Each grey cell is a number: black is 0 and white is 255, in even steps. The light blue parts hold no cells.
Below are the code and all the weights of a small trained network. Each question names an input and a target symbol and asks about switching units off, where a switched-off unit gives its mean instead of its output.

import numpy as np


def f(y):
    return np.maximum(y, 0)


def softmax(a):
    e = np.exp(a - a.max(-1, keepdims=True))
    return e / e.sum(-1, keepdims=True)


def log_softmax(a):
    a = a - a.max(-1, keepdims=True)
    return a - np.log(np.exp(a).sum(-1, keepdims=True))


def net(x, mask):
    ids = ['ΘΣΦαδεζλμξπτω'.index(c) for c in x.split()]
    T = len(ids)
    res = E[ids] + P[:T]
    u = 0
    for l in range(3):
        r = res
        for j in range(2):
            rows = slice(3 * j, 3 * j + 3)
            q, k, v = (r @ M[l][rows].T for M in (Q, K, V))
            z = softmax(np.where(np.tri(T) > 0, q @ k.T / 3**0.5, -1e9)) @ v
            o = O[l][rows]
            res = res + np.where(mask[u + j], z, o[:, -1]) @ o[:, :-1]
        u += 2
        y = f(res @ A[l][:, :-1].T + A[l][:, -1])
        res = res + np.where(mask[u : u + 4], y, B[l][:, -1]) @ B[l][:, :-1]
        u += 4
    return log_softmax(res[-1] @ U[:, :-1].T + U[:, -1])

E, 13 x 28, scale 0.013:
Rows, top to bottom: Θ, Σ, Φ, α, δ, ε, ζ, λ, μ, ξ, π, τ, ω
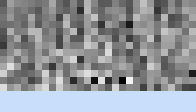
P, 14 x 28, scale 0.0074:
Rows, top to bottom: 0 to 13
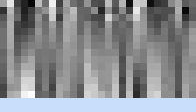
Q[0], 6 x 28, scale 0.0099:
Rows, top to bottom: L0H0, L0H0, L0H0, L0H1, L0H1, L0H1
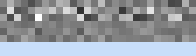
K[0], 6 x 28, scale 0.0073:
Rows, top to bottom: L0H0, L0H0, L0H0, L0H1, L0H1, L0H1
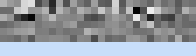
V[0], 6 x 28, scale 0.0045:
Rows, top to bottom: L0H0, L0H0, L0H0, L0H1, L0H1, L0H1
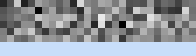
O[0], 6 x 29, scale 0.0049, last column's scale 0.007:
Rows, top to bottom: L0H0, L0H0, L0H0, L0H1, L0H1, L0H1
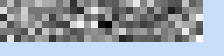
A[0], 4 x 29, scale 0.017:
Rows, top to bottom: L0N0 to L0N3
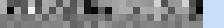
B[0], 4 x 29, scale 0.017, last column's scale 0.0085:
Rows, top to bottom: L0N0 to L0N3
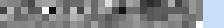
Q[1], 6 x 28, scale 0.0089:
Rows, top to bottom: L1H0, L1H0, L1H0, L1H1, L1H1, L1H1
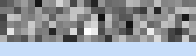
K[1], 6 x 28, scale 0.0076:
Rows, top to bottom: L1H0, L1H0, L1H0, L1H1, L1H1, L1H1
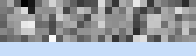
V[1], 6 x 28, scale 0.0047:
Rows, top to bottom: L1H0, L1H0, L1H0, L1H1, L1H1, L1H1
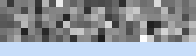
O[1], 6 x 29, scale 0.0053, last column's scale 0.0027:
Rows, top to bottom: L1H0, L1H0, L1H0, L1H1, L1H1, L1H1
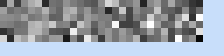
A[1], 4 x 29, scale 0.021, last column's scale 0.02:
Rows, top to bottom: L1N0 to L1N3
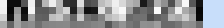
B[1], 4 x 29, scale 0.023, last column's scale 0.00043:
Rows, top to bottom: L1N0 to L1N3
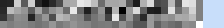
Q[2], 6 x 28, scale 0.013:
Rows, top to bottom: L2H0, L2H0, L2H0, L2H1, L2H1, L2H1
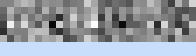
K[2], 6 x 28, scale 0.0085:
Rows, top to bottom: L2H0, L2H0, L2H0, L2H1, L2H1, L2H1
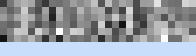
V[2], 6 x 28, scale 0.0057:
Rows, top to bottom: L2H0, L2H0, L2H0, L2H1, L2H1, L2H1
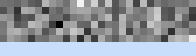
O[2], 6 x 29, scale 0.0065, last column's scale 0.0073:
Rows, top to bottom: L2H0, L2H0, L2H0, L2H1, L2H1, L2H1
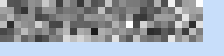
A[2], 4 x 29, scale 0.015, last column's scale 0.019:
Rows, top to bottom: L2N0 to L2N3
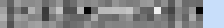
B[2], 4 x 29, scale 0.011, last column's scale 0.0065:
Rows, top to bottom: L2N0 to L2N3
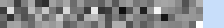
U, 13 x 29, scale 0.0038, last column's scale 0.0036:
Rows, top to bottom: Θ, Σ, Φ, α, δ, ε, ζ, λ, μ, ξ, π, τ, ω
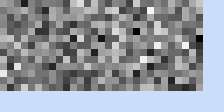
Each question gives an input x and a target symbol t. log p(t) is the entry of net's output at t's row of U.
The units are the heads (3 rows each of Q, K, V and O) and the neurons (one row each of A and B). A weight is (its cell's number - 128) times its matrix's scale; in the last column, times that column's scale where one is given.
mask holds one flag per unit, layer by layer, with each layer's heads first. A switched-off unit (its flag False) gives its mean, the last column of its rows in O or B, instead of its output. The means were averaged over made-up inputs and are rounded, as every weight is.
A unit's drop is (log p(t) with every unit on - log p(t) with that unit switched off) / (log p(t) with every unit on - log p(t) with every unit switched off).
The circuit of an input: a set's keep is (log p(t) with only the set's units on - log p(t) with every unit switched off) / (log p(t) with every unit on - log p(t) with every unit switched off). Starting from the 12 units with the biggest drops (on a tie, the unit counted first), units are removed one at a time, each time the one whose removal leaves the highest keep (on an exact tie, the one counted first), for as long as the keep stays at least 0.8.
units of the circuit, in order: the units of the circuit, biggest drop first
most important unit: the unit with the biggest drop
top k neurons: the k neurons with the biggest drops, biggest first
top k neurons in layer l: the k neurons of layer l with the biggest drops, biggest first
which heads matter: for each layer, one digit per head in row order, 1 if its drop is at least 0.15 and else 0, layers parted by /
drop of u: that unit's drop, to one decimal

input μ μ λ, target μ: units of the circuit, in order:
L1H1, L2H1
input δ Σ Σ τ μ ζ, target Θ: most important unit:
L0H1
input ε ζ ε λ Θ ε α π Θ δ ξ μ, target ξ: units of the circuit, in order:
L2H1, L1H1
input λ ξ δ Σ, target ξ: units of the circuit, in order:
L2H1, L1H1
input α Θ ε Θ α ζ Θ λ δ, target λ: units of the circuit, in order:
L2H1, L1H1, L2N3
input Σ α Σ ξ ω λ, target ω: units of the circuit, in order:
L2H0, L2H1
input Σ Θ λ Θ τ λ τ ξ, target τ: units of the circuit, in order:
L1H0, L2H0, L0N3
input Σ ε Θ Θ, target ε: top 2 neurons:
L2N0, L0N3
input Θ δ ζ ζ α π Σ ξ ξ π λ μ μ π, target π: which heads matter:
00 / 01 / 11
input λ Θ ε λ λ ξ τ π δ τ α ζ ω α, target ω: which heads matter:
00 / 11 / 11
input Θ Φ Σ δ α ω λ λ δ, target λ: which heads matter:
01 / 01 / 01
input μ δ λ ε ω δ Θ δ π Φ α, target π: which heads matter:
00 / 00 / 11
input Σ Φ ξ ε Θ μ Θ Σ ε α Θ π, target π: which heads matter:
00 / 00 / 11
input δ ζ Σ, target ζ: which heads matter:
00 / 01 / 11
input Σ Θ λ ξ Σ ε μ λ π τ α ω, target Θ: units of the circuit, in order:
L2H1
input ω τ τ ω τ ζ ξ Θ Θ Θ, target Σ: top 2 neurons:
L0N3, L1N3
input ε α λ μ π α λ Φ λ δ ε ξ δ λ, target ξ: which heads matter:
10 / 01 / 01
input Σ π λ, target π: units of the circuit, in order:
L2H0, L2H1
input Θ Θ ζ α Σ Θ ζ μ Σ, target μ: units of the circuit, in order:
L1H1, L2H1, L0H0
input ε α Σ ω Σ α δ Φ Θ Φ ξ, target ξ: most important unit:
L2H1
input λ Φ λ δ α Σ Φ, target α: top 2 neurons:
L2N2, L2N0
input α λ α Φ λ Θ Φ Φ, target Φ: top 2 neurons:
L1N3, L2N2
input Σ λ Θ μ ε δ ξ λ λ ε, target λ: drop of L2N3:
0.2
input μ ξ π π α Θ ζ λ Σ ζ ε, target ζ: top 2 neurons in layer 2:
L2N3, L2N0
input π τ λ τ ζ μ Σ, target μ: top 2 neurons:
L0N3, L2N3
